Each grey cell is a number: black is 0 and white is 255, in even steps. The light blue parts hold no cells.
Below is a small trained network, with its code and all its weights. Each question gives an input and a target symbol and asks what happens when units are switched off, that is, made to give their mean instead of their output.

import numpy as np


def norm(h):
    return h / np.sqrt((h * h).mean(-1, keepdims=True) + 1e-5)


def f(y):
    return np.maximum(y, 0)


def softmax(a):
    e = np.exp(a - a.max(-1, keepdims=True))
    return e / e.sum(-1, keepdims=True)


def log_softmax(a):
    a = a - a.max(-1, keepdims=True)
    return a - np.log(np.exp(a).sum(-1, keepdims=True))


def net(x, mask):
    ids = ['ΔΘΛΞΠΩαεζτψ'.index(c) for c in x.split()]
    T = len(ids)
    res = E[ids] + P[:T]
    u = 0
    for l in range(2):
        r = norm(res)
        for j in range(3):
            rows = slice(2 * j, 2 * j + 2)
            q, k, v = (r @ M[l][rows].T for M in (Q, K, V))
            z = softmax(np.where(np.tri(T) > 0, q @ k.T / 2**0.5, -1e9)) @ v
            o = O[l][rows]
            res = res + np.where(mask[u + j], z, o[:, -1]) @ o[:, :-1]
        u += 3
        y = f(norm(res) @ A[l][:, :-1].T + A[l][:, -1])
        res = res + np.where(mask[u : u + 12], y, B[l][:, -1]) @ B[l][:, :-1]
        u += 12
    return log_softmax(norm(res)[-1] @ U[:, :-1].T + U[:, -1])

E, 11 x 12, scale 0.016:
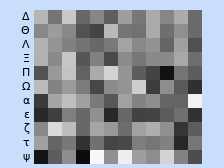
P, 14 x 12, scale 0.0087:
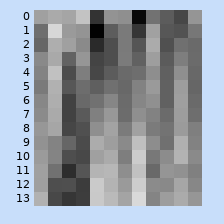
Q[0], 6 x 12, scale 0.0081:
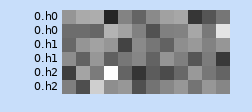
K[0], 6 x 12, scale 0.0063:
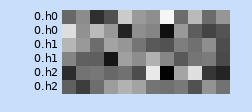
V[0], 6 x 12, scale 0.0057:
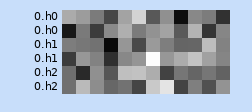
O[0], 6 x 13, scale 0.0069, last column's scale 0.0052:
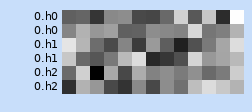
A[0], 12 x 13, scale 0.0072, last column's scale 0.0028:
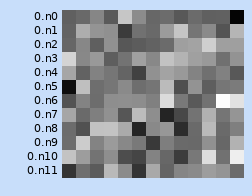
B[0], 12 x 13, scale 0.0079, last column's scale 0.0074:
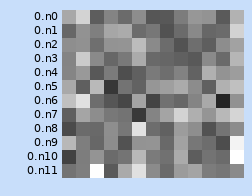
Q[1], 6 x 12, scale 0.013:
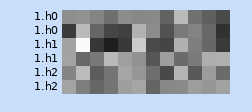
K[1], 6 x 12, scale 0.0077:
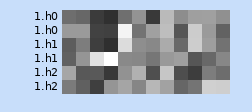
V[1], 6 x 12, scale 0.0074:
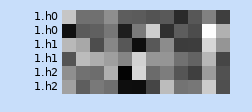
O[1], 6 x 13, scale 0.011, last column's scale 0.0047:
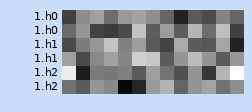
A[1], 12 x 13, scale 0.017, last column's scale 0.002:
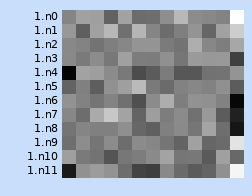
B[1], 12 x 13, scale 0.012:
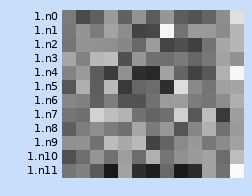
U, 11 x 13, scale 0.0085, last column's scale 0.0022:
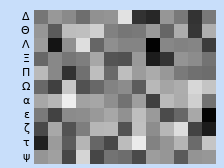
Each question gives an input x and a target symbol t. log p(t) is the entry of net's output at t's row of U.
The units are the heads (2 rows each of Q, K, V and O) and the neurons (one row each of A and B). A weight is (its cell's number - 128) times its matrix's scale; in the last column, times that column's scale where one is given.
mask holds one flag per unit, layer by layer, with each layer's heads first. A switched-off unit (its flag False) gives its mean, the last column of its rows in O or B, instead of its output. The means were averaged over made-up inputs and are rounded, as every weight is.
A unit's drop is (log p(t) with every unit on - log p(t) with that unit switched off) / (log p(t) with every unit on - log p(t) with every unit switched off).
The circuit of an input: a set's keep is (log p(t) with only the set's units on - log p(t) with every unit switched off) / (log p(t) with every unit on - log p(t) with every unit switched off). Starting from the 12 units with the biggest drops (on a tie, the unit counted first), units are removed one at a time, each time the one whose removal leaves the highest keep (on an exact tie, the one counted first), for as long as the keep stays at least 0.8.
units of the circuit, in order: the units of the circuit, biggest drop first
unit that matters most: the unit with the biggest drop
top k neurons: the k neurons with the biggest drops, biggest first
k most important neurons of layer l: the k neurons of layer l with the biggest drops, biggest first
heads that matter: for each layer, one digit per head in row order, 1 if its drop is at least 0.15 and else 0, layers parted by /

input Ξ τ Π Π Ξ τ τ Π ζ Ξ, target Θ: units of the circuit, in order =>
[0.n10, 1.n7, 1.h0]
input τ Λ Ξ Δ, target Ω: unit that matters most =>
0.h1
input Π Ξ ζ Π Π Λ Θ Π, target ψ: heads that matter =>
000 / 110
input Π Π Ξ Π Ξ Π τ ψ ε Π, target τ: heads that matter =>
100 / 001
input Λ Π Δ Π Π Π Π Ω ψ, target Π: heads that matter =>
100 / 110
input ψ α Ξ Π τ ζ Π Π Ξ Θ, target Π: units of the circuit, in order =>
[1.n11, 1.h1]
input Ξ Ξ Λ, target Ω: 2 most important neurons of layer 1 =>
[1.n11, 1.n4]
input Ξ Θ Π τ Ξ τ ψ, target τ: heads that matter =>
100 / 111
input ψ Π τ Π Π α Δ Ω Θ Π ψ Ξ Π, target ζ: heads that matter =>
110 / 001
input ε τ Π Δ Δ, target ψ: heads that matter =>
010 / 110
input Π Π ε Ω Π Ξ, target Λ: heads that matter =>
100 / 111
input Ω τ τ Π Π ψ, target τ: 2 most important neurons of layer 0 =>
[0.n5, 0.n10]
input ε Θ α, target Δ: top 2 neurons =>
[0.n6, 0.n8]
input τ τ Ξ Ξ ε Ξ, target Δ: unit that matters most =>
0.n8
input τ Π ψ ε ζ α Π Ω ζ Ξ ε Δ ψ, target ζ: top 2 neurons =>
[1.n11, 1.n4]
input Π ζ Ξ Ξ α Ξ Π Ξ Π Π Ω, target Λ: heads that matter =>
100 / 011
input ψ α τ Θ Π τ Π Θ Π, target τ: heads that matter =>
000 / 011
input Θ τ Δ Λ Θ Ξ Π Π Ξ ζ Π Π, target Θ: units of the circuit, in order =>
[1.h0, 1.n7]
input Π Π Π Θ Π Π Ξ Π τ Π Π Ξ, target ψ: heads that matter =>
000 / 010
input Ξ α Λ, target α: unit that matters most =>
0.h0
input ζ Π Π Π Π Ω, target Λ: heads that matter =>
000 / 111
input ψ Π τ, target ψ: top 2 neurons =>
[1.n11, 1.n4]
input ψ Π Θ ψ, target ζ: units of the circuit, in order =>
[1.h2, 0.h1]
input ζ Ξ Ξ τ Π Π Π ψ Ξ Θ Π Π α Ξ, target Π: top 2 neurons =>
[1.n11, 0.n6]
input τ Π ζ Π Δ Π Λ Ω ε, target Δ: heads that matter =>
000 / 000
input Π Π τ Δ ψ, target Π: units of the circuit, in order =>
[1.h1, 1.n11]
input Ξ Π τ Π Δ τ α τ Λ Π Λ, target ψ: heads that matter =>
010 / 110
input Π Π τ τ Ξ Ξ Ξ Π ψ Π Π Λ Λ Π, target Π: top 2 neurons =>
[1.n11, 1.n4]
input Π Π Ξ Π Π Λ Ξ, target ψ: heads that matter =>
000 / 110
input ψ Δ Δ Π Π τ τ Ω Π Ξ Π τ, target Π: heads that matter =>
000 / 000
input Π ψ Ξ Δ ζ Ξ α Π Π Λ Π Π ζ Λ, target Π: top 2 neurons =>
[1.n11, 1.n4]
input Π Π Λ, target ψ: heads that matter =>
000 / 110
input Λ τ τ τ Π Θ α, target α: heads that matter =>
110 / 010
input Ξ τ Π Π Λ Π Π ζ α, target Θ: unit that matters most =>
0.n6
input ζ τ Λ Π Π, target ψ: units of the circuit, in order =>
[1.h1, 1.n11, 1.n5]
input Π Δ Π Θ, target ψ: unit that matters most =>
1.h0
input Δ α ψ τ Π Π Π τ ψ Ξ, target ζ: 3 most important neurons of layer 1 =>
[1.n11, 1.n4, 1.n8]
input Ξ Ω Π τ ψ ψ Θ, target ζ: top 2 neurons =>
[0.n1, 0.n7]
